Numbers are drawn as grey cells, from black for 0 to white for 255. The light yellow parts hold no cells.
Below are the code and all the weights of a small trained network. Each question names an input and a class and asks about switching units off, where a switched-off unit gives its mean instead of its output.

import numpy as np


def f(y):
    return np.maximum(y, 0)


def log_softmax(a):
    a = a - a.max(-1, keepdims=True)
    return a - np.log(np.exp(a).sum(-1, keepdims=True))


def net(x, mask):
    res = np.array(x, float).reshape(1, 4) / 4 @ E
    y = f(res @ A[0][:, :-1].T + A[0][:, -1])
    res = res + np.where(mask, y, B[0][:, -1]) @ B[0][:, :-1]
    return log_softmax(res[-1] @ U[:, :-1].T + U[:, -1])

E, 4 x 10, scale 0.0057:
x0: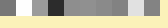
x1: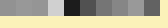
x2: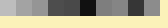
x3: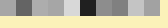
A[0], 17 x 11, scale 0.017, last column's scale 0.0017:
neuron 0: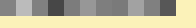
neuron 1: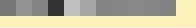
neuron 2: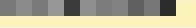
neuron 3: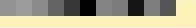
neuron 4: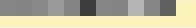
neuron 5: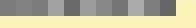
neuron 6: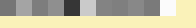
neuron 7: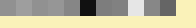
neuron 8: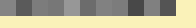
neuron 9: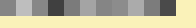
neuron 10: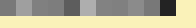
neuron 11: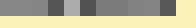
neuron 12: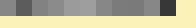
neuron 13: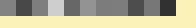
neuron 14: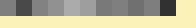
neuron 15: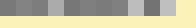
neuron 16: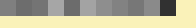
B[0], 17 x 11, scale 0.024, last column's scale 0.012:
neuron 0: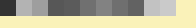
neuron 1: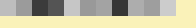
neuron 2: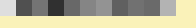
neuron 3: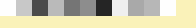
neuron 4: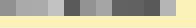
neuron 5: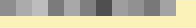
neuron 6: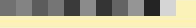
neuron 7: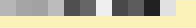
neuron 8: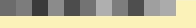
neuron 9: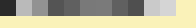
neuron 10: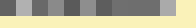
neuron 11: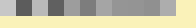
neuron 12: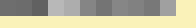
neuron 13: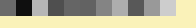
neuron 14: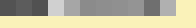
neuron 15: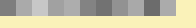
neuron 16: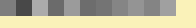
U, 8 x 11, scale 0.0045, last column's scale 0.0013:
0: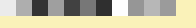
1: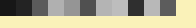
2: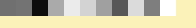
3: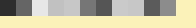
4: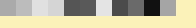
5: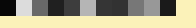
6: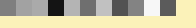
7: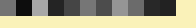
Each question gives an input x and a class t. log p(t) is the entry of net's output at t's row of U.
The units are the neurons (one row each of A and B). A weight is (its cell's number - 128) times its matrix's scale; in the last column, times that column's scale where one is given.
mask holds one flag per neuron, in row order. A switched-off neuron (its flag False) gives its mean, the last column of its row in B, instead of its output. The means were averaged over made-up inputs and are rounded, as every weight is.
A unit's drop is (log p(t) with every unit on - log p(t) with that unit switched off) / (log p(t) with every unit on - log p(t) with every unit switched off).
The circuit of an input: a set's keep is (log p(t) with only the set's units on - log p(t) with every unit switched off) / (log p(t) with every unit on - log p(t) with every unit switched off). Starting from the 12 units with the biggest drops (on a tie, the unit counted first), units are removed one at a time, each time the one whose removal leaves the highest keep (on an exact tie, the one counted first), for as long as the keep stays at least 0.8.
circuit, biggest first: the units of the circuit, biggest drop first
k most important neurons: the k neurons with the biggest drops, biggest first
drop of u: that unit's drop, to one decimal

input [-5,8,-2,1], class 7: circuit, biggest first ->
(neuron 13)
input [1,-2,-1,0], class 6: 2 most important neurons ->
(neuron 3; neuron 6)
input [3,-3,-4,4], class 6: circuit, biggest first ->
(neuron 1; neuron 6)
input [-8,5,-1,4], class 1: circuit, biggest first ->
(neuron 13; neuron 6)
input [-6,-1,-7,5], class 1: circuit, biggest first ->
(neuron 13; neuron 14)
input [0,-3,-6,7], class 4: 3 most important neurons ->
(neuron 7; neuron 3; neuron 4)
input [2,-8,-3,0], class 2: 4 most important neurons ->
(neuron 1; neuron 13; neuron 14; neuron 12)
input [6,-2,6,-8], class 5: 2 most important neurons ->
(neuron 9; neuron 0)
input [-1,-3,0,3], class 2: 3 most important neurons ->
(neuron 3; neuron 7; neuron 13)
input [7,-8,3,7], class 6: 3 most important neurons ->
(neuron 1; neuron 9; neuron 0)
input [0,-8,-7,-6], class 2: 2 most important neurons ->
(neuron 1; neuron 14)
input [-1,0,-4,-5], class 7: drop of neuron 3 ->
0.6
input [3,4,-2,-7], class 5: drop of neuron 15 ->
0.0
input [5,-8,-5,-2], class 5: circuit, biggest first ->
(neuron 9)
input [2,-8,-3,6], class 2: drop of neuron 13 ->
0.1
